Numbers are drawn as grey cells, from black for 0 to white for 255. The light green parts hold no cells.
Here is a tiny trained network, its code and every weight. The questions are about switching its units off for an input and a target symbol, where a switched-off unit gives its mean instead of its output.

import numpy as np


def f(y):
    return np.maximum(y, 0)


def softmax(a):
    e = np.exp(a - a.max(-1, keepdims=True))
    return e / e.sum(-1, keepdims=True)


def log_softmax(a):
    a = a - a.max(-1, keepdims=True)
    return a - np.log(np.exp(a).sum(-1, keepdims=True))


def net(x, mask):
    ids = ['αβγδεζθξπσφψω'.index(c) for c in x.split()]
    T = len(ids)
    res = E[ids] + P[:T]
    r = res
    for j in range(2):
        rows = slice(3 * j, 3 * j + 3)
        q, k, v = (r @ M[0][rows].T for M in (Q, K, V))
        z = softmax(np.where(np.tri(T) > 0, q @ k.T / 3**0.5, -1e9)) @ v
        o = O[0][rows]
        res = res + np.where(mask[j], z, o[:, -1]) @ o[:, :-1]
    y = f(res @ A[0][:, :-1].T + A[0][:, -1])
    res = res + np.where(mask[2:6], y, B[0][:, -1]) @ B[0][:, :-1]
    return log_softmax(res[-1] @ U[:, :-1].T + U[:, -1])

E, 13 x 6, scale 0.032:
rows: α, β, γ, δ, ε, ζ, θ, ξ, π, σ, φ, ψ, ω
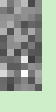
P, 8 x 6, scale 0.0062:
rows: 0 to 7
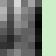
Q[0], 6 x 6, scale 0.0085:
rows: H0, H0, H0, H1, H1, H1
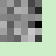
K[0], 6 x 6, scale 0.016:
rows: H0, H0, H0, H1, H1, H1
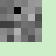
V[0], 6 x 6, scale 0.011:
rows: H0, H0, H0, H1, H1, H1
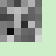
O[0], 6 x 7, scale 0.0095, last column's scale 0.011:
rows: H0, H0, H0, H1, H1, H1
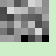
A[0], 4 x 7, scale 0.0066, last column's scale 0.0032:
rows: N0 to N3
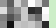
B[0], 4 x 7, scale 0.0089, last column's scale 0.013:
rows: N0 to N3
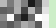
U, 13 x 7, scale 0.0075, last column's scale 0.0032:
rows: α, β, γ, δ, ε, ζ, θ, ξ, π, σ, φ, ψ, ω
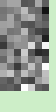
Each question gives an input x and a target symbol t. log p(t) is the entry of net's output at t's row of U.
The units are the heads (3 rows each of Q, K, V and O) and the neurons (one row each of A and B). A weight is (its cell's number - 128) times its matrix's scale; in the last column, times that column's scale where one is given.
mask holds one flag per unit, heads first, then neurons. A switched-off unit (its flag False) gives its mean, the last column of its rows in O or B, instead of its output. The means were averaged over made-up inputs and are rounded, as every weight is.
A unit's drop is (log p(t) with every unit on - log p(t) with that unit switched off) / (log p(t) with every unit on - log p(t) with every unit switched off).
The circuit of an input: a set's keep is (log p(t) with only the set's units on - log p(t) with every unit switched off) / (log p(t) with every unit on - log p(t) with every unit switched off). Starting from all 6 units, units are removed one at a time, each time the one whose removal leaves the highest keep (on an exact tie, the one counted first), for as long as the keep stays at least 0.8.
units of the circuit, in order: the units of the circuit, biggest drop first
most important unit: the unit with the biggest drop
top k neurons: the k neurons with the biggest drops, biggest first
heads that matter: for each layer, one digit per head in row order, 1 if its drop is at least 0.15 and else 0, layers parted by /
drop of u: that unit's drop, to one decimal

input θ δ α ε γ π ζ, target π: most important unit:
H1
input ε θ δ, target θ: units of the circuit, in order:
[H1; N0; N2]
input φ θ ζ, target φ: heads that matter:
10
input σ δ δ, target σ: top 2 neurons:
[N0; N2]
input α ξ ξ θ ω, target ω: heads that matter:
01
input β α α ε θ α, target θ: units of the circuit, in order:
[N1; H1]
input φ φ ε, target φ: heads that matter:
10
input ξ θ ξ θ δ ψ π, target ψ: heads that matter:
11
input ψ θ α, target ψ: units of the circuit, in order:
[H0; H1]
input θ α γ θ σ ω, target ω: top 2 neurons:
[N3; N1]
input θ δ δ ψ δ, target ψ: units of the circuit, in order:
[H1; H0]
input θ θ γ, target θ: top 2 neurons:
[N1; N0]
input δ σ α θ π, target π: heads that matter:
01
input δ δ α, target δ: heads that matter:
01
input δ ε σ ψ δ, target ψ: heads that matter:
11
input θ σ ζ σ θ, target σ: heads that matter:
10
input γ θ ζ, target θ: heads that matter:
01
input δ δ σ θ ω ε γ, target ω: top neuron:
[N3]
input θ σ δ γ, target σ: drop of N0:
0.1
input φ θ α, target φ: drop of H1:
0.1
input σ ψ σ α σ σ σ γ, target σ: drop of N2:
0.0
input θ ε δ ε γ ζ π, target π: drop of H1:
0.4
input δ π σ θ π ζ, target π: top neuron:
[N2]
